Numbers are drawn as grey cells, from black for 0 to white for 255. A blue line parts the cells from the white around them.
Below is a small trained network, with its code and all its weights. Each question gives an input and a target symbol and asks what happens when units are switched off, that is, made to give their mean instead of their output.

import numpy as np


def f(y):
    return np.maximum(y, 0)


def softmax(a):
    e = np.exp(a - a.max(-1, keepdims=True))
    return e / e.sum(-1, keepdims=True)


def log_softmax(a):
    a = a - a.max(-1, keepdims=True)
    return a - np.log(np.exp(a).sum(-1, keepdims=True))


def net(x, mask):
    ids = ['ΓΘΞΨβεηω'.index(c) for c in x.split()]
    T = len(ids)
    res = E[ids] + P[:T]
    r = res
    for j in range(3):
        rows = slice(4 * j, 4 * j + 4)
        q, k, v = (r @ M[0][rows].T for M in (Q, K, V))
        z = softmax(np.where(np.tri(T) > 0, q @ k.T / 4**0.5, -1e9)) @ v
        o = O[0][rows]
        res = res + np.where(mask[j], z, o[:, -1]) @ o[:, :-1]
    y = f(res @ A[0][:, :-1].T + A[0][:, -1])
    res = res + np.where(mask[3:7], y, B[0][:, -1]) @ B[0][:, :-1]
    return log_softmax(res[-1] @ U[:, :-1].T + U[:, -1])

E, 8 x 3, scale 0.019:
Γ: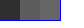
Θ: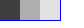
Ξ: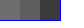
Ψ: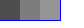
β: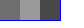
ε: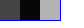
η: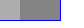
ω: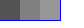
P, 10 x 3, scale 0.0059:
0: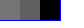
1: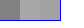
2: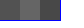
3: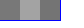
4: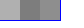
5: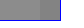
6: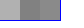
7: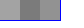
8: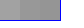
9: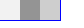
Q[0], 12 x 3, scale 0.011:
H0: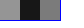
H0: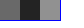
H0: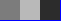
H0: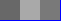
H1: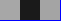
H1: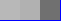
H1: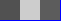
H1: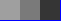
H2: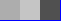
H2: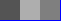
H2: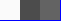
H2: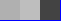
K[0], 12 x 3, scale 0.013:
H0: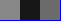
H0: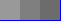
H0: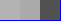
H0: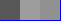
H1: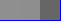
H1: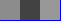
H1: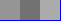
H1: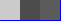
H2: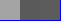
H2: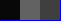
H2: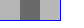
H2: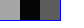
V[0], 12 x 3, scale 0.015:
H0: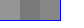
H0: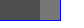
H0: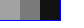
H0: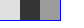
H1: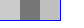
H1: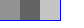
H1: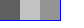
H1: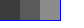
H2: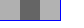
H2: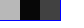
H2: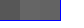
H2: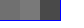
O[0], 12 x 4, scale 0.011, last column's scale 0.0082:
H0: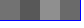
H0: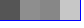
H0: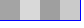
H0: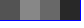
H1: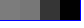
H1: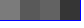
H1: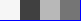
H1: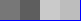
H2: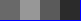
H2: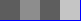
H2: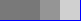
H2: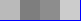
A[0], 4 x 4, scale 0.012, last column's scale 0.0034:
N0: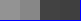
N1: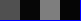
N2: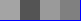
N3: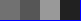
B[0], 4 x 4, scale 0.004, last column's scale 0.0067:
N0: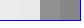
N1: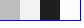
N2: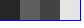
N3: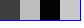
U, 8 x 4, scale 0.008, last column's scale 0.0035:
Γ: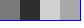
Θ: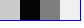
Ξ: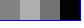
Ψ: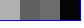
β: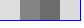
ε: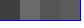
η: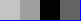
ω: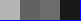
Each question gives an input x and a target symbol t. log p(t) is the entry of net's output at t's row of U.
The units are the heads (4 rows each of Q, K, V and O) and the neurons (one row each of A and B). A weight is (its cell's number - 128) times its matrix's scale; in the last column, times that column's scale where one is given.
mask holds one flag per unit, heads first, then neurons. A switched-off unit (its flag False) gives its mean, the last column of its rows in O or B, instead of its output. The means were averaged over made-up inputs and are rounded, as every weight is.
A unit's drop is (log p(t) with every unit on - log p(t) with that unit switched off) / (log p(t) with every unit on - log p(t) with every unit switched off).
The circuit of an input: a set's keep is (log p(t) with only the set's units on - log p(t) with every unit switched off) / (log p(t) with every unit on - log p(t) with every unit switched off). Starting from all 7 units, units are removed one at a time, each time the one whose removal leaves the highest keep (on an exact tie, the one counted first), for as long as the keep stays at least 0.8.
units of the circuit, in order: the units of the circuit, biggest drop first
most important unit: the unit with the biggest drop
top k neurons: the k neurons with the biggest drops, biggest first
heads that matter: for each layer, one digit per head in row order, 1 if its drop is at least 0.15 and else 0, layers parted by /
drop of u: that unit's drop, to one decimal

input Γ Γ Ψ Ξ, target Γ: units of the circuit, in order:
[H1; N1]
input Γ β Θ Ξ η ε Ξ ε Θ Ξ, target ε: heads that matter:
111
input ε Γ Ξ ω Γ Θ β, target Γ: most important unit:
H1
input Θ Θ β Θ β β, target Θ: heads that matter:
110
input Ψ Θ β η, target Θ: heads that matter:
110
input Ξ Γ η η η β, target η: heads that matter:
010
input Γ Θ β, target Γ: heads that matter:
010
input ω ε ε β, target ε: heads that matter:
011
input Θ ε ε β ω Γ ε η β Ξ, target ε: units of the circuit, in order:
[H2; H0]
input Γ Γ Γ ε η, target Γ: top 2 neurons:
[N1; N3]
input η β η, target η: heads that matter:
011
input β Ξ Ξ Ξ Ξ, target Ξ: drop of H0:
0.6
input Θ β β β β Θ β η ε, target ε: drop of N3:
0.3
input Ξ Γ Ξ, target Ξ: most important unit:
H0
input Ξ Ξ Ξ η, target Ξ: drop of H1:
0.6
